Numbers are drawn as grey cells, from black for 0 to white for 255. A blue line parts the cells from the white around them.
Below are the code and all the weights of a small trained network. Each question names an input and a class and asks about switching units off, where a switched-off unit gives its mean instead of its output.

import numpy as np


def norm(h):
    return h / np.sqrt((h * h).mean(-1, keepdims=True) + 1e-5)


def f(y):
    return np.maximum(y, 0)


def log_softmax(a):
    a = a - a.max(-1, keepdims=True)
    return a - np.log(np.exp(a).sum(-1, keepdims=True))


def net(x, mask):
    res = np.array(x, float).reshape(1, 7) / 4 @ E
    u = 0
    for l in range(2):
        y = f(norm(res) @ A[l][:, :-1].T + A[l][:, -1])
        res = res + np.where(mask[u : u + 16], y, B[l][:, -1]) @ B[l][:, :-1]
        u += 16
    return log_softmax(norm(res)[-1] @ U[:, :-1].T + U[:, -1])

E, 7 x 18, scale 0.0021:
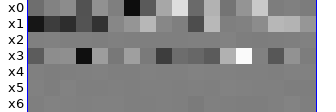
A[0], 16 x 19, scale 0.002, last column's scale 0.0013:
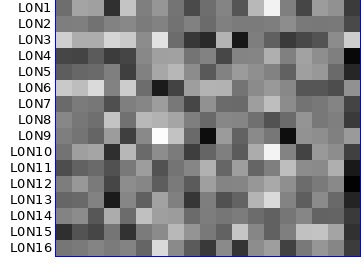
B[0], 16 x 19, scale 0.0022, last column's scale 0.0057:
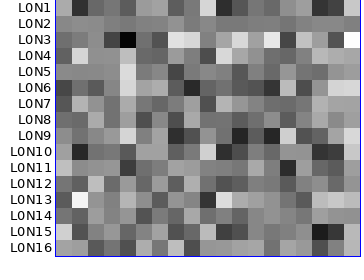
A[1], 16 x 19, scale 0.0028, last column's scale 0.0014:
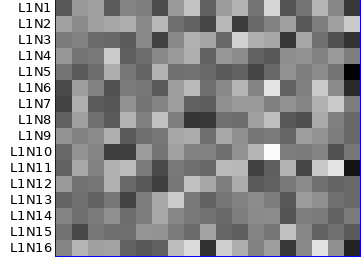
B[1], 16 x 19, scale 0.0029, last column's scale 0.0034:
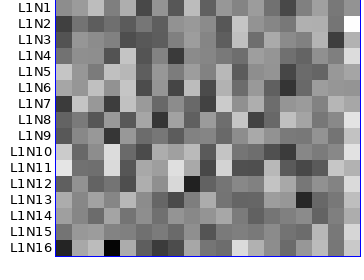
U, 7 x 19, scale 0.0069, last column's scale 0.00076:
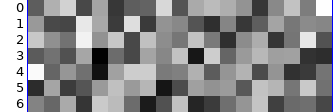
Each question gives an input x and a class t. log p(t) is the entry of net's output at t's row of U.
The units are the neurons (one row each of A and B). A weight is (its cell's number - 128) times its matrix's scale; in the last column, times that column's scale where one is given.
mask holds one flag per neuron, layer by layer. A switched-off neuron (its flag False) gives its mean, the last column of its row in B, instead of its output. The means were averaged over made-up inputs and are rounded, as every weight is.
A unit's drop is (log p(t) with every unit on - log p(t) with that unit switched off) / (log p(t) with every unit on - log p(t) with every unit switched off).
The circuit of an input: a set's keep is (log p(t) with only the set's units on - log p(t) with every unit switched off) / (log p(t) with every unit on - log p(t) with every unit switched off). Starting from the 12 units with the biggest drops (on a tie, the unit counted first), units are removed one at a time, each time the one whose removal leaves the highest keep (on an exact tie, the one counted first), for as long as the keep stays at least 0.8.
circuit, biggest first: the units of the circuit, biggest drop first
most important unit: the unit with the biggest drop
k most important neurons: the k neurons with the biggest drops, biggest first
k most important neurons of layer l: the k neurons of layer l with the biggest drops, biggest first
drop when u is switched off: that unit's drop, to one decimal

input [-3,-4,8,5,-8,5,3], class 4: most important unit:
L0N3
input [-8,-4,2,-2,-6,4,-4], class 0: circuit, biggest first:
L0N3; L1N16
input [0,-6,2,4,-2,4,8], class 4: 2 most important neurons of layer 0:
L0N3; L0N9
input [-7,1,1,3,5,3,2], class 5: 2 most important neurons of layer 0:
L0N9; L0N15
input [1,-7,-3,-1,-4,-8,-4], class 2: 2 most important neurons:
L0N6; L1N11
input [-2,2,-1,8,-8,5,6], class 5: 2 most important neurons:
L0N13; L0N3
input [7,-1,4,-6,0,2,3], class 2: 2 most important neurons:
L0N3; L1N11
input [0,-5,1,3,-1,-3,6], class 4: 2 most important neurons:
L0N3; L0N9
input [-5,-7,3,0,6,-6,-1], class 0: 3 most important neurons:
L0N3; L1N16; L0N15
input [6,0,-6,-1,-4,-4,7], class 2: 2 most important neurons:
L0N3; L0N6
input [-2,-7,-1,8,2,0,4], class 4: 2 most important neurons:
L0N3; L1N10
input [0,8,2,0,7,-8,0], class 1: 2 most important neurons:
L0N15; L0N3
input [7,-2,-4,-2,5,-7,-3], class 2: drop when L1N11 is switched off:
0.3
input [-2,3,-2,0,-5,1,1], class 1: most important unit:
L0N15
